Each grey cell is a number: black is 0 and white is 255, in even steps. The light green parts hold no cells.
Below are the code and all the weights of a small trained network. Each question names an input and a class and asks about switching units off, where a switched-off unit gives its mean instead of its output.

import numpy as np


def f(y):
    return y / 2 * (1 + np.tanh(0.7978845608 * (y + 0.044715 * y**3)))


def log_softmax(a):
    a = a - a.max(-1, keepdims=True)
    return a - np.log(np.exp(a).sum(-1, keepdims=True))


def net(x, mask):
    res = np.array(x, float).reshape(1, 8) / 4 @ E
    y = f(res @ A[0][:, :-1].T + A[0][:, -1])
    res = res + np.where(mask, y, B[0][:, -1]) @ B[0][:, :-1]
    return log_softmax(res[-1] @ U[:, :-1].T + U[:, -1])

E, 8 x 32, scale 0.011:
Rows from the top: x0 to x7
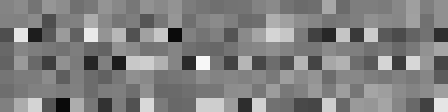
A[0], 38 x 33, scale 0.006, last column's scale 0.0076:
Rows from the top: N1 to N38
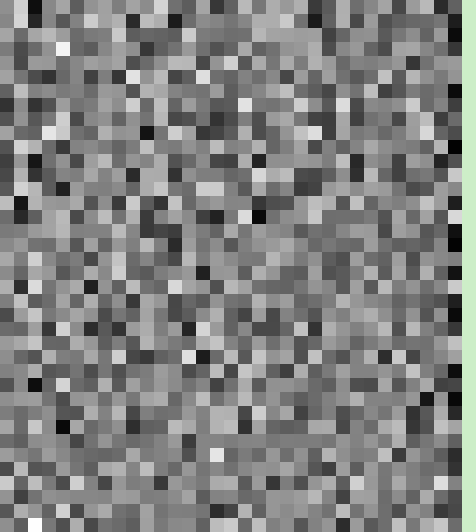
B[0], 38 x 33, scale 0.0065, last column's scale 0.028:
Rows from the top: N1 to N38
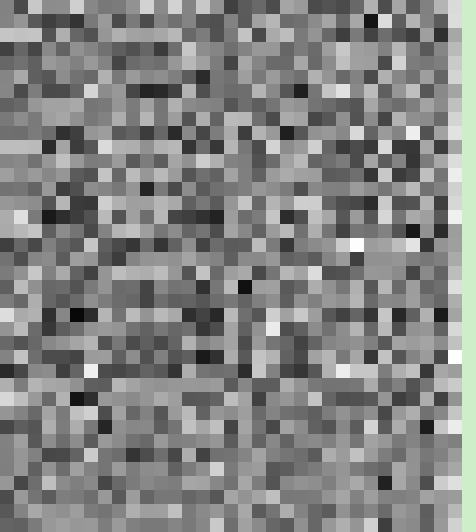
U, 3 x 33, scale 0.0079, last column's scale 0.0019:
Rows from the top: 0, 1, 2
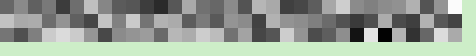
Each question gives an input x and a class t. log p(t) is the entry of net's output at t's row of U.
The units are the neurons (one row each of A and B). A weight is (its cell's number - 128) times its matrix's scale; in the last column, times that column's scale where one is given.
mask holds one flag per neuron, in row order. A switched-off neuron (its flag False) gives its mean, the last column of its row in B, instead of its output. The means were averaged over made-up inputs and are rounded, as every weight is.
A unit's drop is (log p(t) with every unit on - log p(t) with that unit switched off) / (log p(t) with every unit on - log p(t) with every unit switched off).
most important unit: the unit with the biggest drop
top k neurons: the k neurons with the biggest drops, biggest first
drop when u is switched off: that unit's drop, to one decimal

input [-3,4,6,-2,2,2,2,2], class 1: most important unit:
N13
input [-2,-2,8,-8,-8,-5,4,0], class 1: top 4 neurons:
(N13, N20, N3, N17)
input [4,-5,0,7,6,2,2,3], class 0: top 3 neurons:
(N27, N15, N13)
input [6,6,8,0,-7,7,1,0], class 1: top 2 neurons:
(N13, N20)
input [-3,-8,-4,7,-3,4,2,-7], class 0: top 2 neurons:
(N10, N4)
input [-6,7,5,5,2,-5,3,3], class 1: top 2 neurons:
(N13, N10)
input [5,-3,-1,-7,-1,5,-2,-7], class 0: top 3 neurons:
(N10, N4, N13)
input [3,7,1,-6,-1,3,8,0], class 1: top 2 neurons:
(N10, N4)
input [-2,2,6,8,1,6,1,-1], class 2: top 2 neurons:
(N16, N26)
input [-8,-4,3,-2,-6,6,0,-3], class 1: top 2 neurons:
(N20, N3)
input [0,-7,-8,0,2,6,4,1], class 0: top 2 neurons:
(N13, N21)
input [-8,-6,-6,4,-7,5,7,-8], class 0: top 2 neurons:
(N10, N4)
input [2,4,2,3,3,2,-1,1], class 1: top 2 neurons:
(N31, N35)
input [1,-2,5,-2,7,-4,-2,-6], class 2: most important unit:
N1
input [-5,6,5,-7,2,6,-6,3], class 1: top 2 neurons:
(N13, N10)
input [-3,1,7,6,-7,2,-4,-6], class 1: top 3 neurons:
(N13, N20, N3)
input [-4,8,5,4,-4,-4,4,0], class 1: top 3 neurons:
(N13, N10, N20)
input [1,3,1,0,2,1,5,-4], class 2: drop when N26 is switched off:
0.2
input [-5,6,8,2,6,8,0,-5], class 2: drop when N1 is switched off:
0.1
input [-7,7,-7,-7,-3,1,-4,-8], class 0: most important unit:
N10
